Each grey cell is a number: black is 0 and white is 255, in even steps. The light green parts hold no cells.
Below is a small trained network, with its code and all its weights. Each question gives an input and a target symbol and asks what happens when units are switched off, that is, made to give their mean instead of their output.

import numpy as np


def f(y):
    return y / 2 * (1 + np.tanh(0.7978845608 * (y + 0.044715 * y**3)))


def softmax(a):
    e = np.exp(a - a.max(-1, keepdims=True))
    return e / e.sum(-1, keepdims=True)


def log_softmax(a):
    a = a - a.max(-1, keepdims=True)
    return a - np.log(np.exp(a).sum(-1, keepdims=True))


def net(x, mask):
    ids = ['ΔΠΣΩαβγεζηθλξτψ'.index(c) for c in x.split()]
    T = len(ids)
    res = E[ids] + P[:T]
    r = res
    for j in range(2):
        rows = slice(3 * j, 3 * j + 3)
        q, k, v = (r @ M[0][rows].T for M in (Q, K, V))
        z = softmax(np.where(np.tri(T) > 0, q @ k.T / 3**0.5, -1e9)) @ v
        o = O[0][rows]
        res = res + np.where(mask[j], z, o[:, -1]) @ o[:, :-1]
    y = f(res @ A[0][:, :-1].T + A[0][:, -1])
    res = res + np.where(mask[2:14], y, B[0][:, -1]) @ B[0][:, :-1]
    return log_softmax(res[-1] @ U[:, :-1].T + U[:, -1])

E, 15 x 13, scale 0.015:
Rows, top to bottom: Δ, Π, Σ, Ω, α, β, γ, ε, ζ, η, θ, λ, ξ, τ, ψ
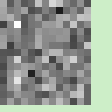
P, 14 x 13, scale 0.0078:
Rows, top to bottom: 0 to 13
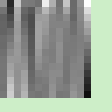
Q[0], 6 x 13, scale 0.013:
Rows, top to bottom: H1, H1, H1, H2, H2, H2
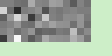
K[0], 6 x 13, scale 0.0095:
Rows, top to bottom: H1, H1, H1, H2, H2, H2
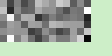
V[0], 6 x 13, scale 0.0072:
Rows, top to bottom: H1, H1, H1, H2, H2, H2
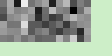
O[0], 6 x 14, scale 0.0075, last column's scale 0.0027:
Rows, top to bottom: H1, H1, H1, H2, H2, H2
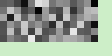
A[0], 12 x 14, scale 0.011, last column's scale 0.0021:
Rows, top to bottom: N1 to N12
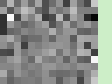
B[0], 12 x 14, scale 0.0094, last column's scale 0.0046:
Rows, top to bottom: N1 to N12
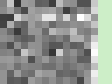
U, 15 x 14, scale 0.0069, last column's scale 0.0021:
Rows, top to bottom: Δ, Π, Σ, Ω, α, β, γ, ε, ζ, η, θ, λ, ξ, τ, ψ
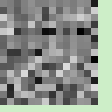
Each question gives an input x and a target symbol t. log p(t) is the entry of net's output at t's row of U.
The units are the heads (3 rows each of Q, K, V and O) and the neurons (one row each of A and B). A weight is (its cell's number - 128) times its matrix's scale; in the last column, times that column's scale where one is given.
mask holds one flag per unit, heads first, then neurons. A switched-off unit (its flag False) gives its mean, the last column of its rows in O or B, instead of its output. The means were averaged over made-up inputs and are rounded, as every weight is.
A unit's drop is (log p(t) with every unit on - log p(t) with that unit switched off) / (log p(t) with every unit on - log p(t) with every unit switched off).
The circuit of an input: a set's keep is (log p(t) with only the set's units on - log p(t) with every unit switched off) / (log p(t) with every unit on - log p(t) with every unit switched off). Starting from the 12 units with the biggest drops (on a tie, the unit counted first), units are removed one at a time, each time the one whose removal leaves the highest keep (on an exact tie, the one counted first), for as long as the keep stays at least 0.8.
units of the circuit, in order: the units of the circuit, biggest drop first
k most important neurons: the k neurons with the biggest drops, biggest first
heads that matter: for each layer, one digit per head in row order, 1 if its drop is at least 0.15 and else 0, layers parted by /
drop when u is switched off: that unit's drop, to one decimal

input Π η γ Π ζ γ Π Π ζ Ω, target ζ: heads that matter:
11
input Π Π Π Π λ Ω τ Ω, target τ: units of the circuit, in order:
(H2 N8 H1)
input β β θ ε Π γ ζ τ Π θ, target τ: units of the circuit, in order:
(H2 H1 N8)
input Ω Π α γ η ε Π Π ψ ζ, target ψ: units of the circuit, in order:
(H1 N4)
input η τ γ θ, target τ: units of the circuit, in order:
(H2 N8 H1)
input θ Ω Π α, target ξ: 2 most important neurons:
(N1 N8)
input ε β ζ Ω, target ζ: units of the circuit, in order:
(H1 N5 N2)
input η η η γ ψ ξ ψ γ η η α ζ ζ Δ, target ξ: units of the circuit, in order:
(H2 N7)
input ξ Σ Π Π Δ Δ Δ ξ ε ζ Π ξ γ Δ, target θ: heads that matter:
10
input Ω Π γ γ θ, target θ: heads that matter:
01
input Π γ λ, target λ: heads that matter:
10
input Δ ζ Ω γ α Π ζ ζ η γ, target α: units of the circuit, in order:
(H1 N1)
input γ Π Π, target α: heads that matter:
11
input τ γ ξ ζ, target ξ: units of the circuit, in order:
(H2)
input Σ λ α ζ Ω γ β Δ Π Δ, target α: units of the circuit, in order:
(H2 H1 N3)
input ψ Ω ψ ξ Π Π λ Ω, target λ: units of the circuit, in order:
(H1)
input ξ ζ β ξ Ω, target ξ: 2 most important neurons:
(N1 N11)
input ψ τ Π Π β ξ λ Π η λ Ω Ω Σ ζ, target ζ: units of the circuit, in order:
(H1 N5)
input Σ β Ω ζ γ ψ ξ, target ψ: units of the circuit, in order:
(H1 N4)
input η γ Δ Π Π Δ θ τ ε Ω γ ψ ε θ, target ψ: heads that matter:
10
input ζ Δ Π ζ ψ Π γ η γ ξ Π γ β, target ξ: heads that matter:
01
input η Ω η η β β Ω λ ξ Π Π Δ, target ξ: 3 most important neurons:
(N8 N7 N1)
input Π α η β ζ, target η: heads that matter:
01
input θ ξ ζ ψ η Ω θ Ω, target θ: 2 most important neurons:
(N9 N12)
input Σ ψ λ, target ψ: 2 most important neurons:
(N4 N6)
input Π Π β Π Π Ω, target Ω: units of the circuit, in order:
(H1 H2 N2)
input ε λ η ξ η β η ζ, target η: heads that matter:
11
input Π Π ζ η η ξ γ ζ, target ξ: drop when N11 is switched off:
0.1
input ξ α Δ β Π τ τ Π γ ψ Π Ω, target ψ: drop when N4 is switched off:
0.3
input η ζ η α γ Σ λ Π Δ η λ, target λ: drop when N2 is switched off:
0.1
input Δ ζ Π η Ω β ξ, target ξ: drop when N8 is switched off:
-0.1
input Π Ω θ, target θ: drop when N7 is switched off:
0.2
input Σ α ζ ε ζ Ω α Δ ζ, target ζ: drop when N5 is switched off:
0.2
